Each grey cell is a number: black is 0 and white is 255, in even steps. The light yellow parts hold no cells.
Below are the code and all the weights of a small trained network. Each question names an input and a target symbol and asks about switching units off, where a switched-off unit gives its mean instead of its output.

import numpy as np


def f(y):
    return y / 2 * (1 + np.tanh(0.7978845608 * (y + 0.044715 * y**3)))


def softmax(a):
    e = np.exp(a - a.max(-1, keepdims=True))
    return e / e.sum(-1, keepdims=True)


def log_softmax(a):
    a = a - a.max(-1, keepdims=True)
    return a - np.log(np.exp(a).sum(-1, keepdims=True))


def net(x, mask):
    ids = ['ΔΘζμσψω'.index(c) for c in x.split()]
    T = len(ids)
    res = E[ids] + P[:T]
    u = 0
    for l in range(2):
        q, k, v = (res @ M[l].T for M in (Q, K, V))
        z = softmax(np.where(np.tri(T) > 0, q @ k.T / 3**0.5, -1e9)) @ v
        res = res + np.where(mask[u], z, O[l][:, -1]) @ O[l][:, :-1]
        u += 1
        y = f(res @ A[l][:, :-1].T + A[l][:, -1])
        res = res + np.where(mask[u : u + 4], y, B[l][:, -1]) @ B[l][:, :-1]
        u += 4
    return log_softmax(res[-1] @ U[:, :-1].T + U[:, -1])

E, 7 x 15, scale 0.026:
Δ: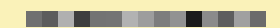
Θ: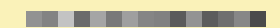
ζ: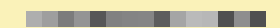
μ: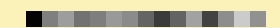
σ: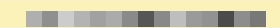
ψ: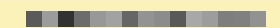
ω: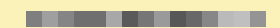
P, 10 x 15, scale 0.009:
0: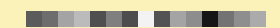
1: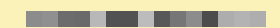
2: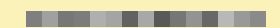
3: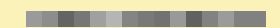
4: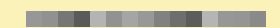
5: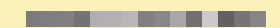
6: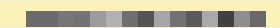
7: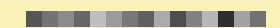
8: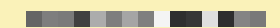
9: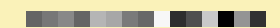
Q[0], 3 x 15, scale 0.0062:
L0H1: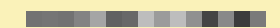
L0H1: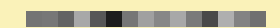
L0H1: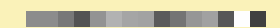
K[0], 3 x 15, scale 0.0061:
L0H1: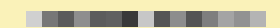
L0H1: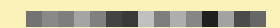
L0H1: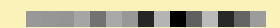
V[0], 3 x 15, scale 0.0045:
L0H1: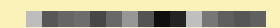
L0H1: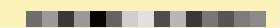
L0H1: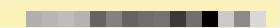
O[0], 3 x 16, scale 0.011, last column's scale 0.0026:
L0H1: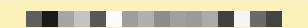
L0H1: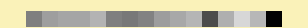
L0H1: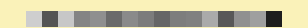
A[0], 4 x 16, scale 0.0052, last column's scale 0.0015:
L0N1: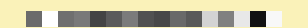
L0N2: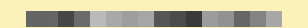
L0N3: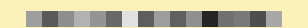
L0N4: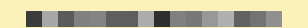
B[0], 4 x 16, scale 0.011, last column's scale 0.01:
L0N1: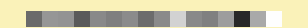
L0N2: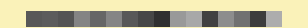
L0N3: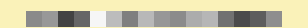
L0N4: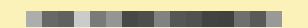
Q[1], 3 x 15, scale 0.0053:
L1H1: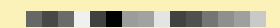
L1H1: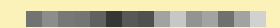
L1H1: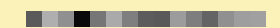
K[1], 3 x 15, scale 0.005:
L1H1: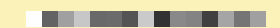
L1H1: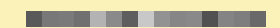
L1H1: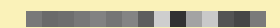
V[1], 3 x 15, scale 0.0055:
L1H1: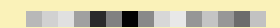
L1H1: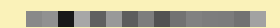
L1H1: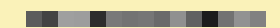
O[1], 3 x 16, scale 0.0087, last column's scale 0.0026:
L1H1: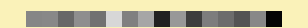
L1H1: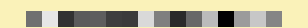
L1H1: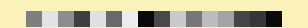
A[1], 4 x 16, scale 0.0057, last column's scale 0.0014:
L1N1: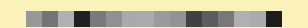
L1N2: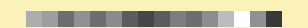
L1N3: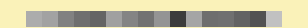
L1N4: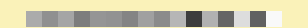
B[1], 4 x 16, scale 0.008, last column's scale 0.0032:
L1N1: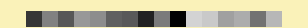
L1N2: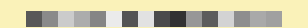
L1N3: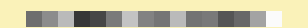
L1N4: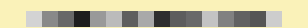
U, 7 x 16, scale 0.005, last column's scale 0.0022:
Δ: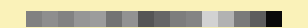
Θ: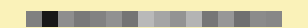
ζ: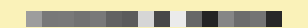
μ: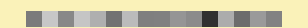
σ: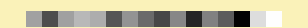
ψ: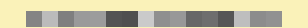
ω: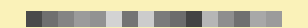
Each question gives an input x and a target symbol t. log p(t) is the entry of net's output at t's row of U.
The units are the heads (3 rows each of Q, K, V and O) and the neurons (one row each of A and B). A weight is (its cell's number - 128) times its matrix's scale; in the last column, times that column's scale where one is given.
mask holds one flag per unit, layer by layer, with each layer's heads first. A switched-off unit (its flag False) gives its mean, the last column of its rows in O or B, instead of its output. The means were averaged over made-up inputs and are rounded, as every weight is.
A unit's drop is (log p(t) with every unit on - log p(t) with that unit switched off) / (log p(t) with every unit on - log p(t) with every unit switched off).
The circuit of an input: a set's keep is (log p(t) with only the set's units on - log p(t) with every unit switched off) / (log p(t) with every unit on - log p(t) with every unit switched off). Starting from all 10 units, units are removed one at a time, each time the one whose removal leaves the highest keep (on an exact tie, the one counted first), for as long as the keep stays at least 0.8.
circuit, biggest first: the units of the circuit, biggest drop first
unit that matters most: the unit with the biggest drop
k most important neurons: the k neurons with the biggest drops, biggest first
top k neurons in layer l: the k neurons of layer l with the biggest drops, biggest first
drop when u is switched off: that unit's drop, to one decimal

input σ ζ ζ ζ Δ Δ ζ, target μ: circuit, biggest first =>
[L0H1 L1H1]
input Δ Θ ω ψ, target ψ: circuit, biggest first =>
[L1H1]
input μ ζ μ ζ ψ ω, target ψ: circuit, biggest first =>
[L1H1 L0N2]
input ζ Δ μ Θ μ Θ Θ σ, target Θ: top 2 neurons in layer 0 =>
[L0N3 L0N4]
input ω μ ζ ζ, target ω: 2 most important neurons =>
[L0N2 L0N4]
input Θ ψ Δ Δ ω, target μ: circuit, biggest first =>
[L0H1 L1N4]
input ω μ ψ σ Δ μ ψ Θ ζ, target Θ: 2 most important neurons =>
[L0N3 L0N1]
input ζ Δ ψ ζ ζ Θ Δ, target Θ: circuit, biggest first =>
[L1H1 L0N3 L0N2 L0N4]
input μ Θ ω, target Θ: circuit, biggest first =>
[L1H1 L0N3 L0H1 L0N4]
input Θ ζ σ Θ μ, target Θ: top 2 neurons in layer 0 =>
[L0N3 L0N2]
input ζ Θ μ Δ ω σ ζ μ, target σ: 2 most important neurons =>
[L0N4 L0N1]
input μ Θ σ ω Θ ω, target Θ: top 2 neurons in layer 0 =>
[L0N3 L0N4]
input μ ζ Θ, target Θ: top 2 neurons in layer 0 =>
[L0N4 L0N3]
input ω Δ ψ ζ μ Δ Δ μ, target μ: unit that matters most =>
L1H1
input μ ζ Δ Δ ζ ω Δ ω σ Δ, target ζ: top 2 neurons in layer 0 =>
[L0N2 L0N4]
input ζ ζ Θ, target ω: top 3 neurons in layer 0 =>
[L0N1 L0N2 L0N3]
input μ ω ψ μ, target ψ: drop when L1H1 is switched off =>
0.9
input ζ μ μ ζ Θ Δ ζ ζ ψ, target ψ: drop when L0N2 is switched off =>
0.4
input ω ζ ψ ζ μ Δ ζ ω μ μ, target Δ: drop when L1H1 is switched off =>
1.1
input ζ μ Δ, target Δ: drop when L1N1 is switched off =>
0.3
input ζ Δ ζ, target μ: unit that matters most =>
L1H1
